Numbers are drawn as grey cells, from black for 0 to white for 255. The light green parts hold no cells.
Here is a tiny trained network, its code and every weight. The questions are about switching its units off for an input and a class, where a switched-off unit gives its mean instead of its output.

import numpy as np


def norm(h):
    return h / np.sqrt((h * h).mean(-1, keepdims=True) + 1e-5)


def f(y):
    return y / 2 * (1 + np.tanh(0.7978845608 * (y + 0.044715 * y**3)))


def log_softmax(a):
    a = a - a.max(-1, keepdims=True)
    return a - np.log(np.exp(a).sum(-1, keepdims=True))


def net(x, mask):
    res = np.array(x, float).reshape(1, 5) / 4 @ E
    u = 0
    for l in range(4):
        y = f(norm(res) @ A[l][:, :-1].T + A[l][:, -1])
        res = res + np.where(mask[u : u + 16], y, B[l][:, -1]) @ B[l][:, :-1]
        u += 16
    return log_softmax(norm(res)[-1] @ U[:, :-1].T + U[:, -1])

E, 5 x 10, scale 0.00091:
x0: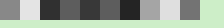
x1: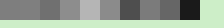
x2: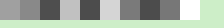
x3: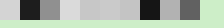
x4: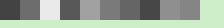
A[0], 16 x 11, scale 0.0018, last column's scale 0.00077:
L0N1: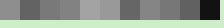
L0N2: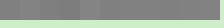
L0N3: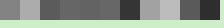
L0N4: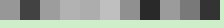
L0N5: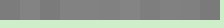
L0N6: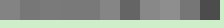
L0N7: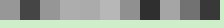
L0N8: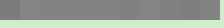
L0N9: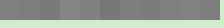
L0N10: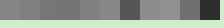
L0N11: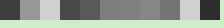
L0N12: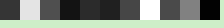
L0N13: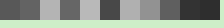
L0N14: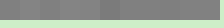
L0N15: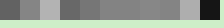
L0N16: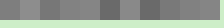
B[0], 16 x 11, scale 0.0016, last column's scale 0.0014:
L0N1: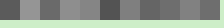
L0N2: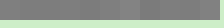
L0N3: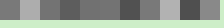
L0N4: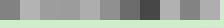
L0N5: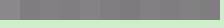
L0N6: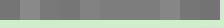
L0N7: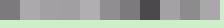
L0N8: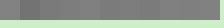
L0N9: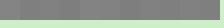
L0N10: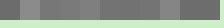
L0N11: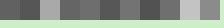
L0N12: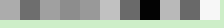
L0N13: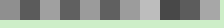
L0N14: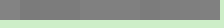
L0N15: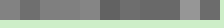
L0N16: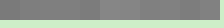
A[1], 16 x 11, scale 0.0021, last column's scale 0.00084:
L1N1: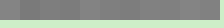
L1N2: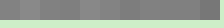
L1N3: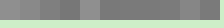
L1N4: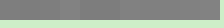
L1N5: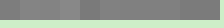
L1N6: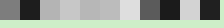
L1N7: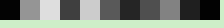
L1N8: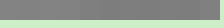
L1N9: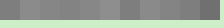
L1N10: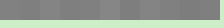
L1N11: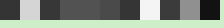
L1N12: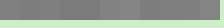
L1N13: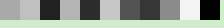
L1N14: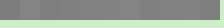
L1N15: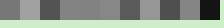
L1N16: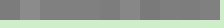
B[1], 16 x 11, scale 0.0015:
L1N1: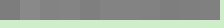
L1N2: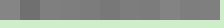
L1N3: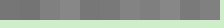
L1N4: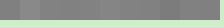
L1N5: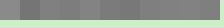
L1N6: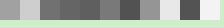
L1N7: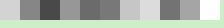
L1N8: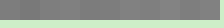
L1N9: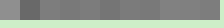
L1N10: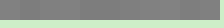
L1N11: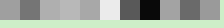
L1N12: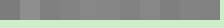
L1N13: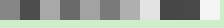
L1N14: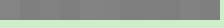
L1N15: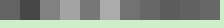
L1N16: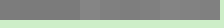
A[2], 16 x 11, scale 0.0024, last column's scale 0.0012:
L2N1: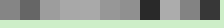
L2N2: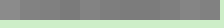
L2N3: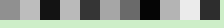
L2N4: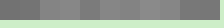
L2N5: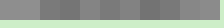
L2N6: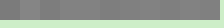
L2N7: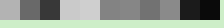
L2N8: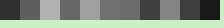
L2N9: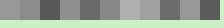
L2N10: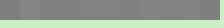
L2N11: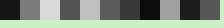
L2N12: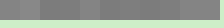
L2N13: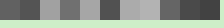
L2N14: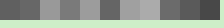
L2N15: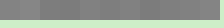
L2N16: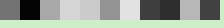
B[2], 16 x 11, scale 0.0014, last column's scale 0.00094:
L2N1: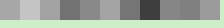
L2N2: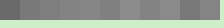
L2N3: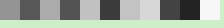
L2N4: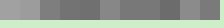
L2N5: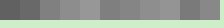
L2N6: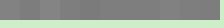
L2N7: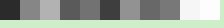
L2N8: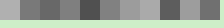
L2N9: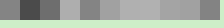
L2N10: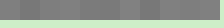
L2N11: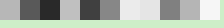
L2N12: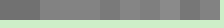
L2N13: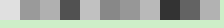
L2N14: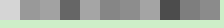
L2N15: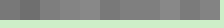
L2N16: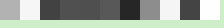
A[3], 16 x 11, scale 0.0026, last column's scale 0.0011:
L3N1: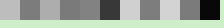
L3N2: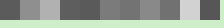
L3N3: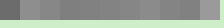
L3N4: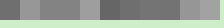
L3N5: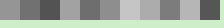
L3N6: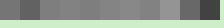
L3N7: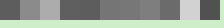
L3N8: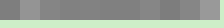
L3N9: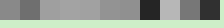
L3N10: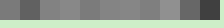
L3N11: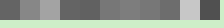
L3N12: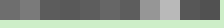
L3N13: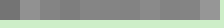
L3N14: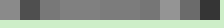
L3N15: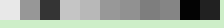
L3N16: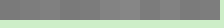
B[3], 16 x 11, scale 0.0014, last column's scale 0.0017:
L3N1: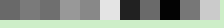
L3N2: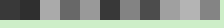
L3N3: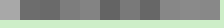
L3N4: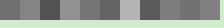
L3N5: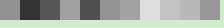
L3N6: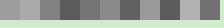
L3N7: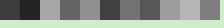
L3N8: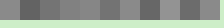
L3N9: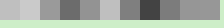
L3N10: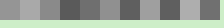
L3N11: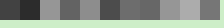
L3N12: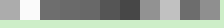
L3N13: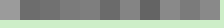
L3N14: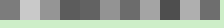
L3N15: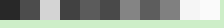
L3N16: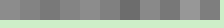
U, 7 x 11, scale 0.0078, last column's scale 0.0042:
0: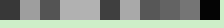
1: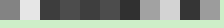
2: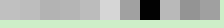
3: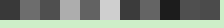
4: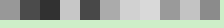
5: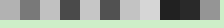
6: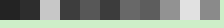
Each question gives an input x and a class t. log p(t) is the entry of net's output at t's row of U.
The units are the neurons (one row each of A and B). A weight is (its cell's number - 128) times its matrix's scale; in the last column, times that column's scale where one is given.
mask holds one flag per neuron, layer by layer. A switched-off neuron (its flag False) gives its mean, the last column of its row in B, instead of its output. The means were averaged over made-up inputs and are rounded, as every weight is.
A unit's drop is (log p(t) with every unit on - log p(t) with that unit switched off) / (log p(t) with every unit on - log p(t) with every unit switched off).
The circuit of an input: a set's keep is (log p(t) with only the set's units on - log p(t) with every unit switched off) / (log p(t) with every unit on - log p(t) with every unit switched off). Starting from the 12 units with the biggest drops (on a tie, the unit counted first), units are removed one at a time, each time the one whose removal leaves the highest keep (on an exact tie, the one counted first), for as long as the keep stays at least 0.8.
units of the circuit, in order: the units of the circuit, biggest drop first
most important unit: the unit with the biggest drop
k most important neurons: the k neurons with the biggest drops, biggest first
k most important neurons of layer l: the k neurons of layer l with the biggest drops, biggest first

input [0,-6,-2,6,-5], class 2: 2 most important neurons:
[L1N7, L2N11]
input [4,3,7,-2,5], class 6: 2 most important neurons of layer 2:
[L2N16, L2N13]
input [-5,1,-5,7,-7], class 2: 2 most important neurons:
[L1N13, L2N3]
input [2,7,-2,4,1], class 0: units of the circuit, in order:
[L0N12, L1N13, L2N7, L1N6]
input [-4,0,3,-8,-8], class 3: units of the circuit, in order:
[L1N7, L1N11]
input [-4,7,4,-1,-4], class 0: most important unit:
L1N7
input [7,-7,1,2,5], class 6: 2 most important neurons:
[L2N16, L1N6]
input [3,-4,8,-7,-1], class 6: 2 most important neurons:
[L1N7, L2N11]
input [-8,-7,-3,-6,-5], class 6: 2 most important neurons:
[L1N13, L2N3]
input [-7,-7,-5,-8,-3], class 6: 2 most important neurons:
[L1N13, L2N3]
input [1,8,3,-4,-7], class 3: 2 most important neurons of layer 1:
[L1N6, L1N11]
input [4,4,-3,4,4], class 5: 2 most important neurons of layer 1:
[L1N7, L1N6]
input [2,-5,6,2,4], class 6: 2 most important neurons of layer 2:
[L2N11, L2N3]
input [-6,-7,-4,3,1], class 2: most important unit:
L1N13
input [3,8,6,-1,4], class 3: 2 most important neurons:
[L2N16, L1N6]
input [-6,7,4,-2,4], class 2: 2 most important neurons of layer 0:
[L0N4, L0N7]
